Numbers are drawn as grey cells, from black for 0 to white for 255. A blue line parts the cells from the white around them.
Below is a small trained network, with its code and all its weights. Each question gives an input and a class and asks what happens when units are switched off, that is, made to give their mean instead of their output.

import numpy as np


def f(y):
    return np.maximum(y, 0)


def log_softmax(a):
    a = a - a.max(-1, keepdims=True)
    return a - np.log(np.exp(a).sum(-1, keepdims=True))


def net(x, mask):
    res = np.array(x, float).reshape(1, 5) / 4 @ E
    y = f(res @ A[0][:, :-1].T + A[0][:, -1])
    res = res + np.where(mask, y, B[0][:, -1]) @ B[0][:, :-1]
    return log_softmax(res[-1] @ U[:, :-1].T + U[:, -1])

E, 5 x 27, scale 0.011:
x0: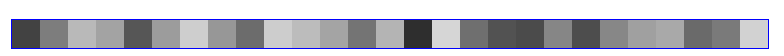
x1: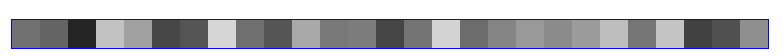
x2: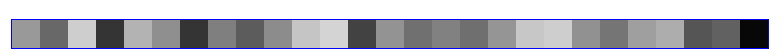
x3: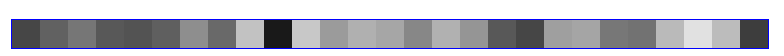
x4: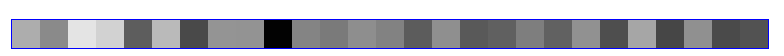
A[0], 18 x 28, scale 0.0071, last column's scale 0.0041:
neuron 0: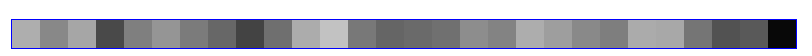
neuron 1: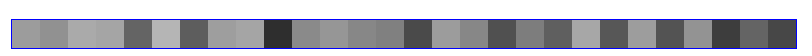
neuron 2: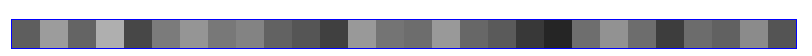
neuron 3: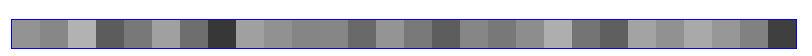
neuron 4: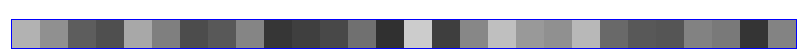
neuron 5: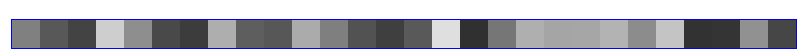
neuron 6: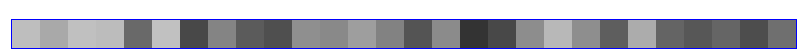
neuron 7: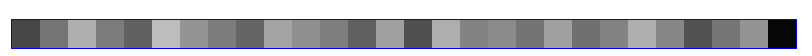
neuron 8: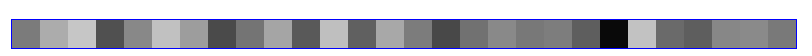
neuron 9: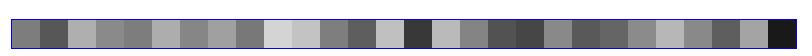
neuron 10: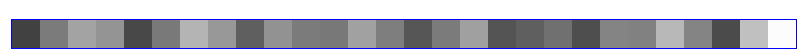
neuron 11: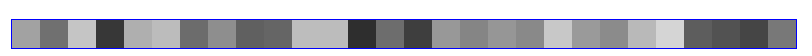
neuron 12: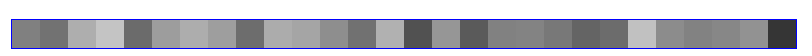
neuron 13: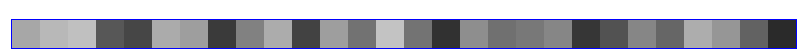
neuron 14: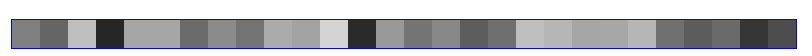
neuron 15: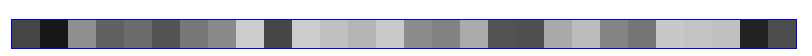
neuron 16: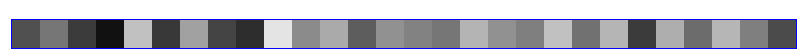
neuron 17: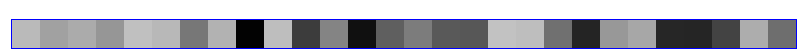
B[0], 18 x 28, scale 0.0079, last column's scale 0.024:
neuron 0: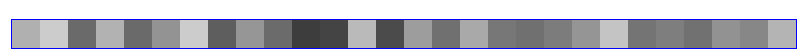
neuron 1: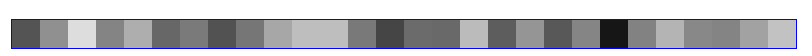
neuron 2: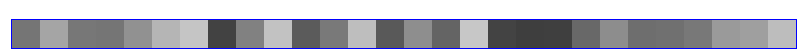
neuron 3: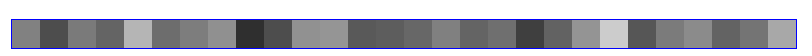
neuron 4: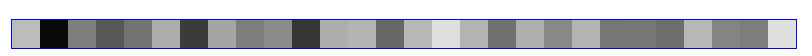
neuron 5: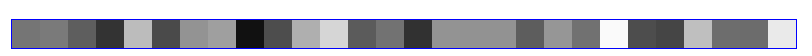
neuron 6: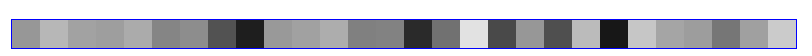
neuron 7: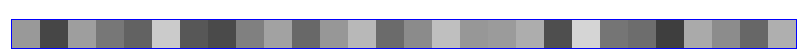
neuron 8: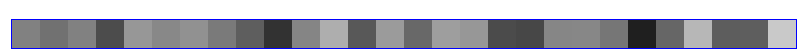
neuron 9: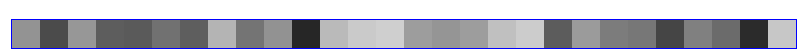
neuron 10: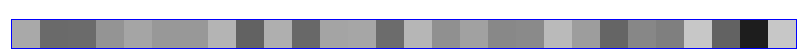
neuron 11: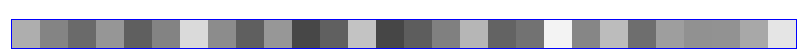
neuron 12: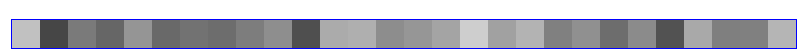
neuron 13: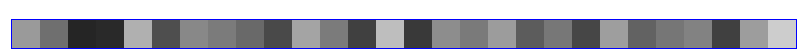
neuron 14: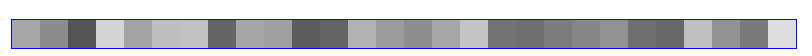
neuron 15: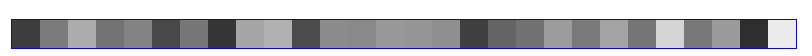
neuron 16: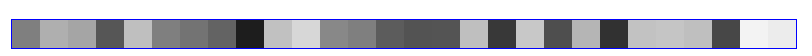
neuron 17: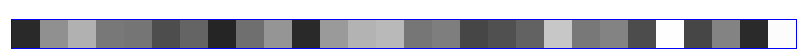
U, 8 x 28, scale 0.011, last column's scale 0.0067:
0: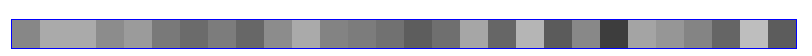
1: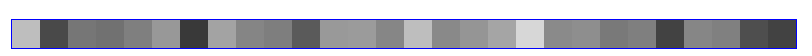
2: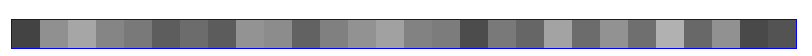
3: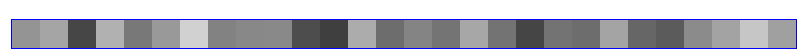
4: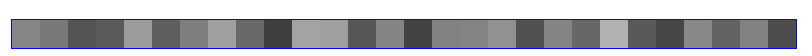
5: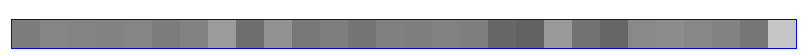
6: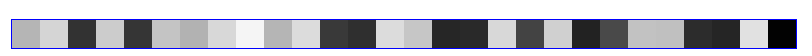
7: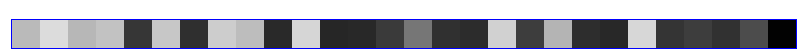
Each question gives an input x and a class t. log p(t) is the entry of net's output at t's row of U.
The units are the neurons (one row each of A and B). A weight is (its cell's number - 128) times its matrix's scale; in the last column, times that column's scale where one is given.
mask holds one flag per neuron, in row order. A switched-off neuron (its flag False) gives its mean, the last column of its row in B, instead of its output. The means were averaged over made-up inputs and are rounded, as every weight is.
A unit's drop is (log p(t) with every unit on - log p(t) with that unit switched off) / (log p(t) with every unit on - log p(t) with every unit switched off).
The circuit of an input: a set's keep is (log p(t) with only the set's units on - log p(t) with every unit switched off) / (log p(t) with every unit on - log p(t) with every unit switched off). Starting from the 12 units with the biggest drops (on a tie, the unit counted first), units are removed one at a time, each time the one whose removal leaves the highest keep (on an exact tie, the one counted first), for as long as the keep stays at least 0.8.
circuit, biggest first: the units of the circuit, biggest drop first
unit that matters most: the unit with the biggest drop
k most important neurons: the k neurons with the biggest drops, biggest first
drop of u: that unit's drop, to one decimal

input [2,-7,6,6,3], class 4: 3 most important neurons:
neuron 13; neuron 17; neuron 3
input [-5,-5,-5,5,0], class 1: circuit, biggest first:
neuron 4
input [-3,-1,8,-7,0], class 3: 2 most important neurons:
neuron 14; neuron 11
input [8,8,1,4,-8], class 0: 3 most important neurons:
neuron 16; neuron 4; neuron 13
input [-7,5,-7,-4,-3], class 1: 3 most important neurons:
neuron 4; neuron 11; neuron 14
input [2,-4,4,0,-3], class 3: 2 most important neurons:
neuron 5; neuron 14
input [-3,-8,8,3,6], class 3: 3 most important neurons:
neuron 14; neuron 0; neuron 11
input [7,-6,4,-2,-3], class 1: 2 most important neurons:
neuron 9; neuron 7
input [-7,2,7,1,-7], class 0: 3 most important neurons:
neuron 16; neuron 9; neuron 10
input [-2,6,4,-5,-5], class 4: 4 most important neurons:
neuron 5; neuron 15; neuron 6; neuron 1
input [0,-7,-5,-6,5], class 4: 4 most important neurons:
neuron 13; neuron 15; neuron 8; neuron 16
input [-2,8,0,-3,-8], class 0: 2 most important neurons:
neuron 16; neuron 13
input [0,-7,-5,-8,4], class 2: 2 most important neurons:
neuron 17; neuron 5
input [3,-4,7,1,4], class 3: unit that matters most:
neuron 11
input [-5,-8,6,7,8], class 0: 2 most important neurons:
neuron 6; neuron 1
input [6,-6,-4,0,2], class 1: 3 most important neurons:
neuron 5; neuron 9; neuron 10
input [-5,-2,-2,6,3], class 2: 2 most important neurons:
neuron 15; neuron 9
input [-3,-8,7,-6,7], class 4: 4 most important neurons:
neuron 13; neuron 8; neuron 16; neuron 3
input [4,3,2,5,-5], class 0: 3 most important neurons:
neuron 16; neuron 17; neuron 4
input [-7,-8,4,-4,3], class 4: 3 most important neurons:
neuron 13; neuron 8; neuron 3
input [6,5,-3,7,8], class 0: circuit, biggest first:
neuron 1
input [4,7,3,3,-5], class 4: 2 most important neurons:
neuron 5; neuron 6
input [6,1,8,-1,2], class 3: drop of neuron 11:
0.8
